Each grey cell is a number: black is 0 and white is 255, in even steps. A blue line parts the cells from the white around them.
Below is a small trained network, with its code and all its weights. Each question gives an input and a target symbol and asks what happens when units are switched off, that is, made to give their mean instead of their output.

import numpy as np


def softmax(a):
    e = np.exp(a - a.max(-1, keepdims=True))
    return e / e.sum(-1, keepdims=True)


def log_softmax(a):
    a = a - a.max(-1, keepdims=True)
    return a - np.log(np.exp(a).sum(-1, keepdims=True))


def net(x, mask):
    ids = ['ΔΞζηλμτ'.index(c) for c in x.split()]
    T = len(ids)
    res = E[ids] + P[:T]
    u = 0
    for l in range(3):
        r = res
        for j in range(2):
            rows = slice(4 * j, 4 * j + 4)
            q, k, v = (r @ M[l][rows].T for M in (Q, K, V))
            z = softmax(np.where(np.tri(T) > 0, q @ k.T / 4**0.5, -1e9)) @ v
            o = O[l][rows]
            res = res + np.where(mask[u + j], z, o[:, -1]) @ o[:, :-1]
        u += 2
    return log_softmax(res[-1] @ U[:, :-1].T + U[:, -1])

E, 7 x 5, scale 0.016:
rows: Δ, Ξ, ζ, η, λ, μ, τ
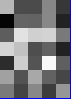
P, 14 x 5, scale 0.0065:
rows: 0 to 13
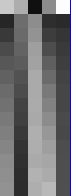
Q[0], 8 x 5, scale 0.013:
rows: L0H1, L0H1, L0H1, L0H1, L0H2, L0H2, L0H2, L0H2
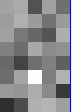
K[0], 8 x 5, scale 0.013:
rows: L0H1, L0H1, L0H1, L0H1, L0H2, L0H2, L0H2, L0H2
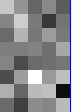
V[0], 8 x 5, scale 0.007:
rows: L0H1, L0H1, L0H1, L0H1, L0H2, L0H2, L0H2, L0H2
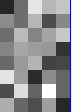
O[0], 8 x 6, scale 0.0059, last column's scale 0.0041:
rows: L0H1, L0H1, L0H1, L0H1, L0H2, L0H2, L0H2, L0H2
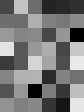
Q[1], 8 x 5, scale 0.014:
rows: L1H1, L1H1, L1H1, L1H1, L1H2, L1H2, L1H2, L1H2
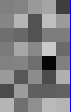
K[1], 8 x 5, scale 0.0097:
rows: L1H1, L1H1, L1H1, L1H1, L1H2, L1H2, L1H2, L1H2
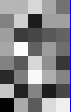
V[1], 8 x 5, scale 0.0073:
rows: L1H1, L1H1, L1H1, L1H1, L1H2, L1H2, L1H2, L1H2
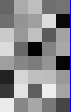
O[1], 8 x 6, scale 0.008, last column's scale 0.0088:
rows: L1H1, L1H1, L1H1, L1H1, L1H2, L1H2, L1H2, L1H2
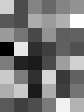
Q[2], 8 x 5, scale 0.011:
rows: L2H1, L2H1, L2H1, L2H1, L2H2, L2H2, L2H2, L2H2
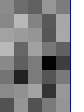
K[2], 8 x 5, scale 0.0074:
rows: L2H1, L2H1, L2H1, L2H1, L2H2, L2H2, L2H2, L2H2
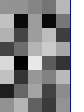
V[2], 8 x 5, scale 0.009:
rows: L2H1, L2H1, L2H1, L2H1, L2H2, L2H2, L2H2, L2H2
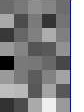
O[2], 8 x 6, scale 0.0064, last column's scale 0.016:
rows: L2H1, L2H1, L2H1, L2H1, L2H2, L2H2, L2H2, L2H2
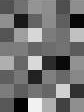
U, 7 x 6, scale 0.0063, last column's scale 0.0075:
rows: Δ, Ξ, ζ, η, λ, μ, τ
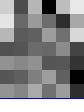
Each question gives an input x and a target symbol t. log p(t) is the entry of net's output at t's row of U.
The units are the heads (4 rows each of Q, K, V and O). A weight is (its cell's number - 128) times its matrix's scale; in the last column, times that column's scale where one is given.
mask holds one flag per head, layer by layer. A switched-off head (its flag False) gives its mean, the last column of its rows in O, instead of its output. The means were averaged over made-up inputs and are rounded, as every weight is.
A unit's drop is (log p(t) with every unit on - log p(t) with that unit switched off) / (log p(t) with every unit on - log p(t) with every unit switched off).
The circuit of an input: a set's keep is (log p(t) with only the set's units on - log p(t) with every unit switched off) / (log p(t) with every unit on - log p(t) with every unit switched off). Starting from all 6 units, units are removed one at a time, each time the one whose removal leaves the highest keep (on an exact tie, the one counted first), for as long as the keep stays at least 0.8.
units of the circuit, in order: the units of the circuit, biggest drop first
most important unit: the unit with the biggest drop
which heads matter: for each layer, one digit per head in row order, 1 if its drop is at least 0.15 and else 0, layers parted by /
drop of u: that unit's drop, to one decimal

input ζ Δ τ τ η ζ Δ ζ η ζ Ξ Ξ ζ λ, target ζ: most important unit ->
L1H2
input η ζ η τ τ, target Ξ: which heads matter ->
11 / 01 / 01
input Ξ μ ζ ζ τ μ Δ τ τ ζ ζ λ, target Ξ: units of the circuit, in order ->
L2H2; L1H1; L0H2
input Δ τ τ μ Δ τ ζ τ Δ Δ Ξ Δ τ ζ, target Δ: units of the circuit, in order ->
L1H1; L1H2
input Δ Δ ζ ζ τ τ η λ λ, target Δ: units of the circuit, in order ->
L0H2; L1H2
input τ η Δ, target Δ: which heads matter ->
01 / 01 / 00
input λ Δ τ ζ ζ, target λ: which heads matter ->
01 / 10 / 01
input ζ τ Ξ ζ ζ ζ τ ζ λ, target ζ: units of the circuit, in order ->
L0H2; L1H2; L2H2
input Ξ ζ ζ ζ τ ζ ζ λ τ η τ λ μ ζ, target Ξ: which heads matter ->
10 / 10 / 01
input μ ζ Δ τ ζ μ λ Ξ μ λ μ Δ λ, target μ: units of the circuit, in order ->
L2H2; L1H1; L1H2
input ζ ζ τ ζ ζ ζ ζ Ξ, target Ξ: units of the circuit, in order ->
L2H2; L1H1; L1H2
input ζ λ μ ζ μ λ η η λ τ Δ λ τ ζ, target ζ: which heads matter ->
00 / 01 / 01
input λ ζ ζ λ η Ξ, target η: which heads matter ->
11 / 01 / 01
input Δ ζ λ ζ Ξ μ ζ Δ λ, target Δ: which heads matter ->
10 / 10 / 00
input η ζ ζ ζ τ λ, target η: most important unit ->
L1H1
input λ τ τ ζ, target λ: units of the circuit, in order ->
L0H2; L1H1; L2H2; L0H1
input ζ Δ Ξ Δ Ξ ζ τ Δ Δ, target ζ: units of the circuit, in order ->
L0H1; L1H2; L2H2
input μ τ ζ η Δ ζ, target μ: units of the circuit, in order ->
L2H2; L0H2; L1H2; L1H1
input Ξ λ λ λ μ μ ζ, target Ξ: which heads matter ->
00 / 01 / 01
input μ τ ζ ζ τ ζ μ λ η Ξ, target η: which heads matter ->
11 / 11 / 01
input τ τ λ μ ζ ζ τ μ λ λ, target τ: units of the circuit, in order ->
L1H2; L1H1; L0H2; L2H1
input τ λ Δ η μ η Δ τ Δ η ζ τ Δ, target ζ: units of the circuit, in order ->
L0H1; L2H2; L1H2
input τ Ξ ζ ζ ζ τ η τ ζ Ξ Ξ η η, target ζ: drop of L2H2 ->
1.5
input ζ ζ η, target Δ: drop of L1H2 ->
0.5
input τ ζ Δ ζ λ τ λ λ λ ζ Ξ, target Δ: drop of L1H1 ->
0.1
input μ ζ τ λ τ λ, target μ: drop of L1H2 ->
0.3
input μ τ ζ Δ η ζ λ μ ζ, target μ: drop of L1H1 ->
0.2
